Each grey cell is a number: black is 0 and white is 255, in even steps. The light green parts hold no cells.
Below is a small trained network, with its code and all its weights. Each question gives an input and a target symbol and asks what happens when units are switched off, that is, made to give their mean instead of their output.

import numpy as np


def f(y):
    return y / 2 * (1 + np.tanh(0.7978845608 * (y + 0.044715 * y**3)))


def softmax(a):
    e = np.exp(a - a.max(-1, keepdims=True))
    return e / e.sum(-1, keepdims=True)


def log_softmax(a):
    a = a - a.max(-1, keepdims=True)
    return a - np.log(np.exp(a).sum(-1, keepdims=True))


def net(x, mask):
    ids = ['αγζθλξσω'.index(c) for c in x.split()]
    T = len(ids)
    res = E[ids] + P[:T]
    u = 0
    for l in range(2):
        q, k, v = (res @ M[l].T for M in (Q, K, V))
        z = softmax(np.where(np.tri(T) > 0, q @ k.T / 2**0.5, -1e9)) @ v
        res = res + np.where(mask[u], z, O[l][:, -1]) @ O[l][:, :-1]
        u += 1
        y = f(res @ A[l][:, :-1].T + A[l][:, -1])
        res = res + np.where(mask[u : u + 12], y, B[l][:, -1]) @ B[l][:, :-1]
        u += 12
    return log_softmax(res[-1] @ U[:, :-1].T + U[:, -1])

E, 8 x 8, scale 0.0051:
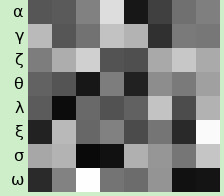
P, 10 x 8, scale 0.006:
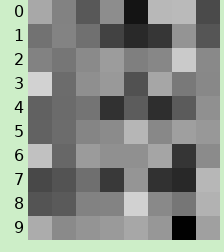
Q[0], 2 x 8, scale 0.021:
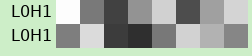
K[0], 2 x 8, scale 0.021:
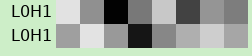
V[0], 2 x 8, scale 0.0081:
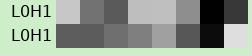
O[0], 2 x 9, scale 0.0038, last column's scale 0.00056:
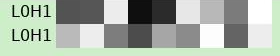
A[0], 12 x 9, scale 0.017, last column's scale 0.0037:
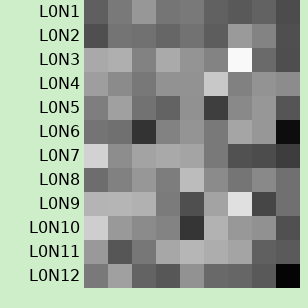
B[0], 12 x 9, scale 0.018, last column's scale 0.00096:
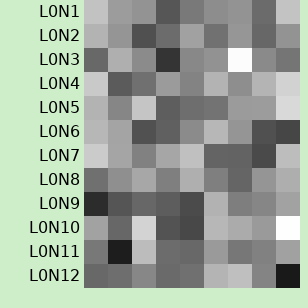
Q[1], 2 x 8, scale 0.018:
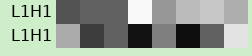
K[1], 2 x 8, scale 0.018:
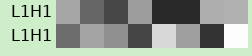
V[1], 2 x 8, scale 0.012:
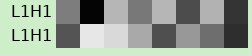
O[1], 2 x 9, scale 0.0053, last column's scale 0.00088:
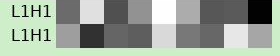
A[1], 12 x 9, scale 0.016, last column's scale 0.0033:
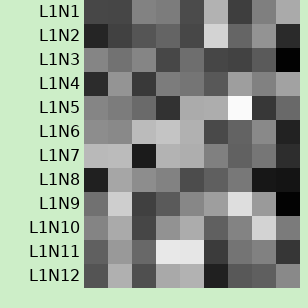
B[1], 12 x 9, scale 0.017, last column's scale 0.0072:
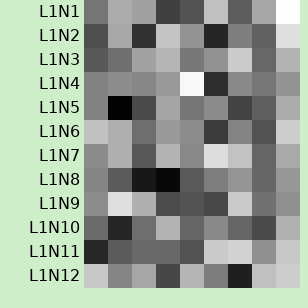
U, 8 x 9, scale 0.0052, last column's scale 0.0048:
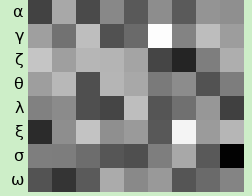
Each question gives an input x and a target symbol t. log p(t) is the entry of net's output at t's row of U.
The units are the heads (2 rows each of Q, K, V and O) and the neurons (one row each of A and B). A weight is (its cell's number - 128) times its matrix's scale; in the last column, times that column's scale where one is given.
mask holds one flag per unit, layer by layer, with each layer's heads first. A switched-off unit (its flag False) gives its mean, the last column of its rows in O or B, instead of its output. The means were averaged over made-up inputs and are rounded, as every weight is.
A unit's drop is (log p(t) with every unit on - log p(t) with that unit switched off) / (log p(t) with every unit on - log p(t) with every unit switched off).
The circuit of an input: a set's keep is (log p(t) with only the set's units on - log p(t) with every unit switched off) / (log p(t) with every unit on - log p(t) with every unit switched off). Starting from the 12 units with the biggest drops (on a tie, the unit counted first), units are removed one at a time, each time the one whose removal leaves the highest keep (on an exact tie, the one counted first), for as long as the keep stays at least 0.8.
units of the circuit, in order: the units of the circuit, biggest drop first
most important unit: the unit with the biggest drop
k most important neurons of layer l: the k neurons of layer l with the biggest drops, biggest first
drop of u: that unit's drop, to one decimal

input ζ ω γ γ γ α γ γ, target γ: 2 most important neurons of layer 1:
[L1N11; L1N12]
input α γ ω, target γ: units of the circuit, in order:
[L1N11; L1N2; L0N10; L1H1]
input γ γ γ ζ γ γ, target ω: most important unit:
L0N3
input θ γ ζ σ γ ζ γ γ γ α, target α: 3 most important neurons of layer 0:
[L0N9; L0N5; L0N2]
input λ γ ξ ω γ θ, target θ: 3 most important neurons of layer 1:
[L1N7; L1N4; L1N1]
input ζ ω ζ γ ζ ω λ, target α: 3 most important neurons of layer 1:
[L1N2; L1N1; L1N12]
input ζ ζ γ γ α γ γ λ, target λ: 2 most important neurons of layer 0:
[L0N10; L0N4]
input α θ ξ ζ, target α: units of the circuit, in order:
[L1N2; L0N9; L1N1]
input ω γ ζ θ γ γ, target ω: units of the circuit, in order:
[L1N5; L0N3; L0H1]
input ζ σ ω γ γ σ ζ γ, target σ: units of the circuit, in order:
[L1H1; L1N8; L0N4]
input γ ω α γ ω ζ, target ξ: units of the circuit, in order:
[L0N3; L1N9]
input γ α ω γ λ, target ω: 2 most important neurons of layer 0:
[L0N8; L0N2]
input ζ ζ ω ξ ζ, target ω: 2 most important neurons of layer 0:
[L0N8; L0N4]
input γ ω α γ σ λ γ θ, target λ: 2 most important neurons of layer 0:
[L0N4; L0N10]
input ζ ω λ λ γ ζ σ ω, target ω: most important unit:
L1N5
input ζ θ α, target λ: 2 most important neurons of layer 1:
[L1N8; L1N4]
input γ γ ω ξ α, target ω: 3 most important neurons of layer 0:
[L0N8; L0N2; L0N7]
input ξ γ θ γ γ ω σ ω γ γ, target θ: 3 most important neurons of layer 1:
[L1N6; L1N7; L1N1]
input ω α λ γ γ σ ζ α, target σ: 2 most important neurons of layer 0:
[L0N5; L0N4]
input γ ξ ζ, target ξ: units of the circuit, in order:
[L0N3]
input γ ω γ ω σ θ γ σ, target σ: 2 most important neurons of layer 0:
[L0N12; L0N6]
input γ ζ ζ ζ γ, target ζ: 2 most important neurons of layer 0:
[L0N10; L0N5]
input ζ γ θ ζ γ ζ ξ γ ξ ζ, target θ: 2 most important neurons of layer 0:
[L0N7; L0N5]
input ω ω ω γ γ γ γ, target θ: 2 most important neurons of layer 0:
[L0N7; L0N12]
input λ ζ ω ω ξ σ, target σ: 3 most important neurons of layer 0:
[L0N6; L0N3; L0N5]
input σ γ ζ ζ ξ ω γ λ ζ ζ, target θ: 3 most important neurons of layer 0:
[L0N7; L0N11; L0N5]
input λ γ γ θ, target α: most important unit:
L1N2
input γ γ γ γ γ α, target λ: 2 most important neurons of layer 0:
[L0N7; L0N10]
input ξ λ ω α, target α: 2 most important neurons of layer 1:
[L1N2; L1N1]
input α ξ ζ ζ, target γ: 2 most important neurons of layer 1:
[L1N2; L1N6]
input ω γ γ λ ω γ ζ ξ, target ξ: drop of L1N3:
0.3
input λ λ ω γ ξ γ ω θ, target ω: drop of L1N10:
1.7
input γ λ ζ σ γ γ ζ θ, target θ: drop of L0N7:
-0.1
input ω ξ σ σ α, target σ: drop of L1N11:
0.0
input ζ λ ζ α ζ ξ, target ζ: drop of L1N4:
0.1
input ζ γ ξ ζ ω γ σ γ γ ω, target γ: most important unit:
L0N9
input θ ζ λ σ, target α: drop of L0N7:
0.2
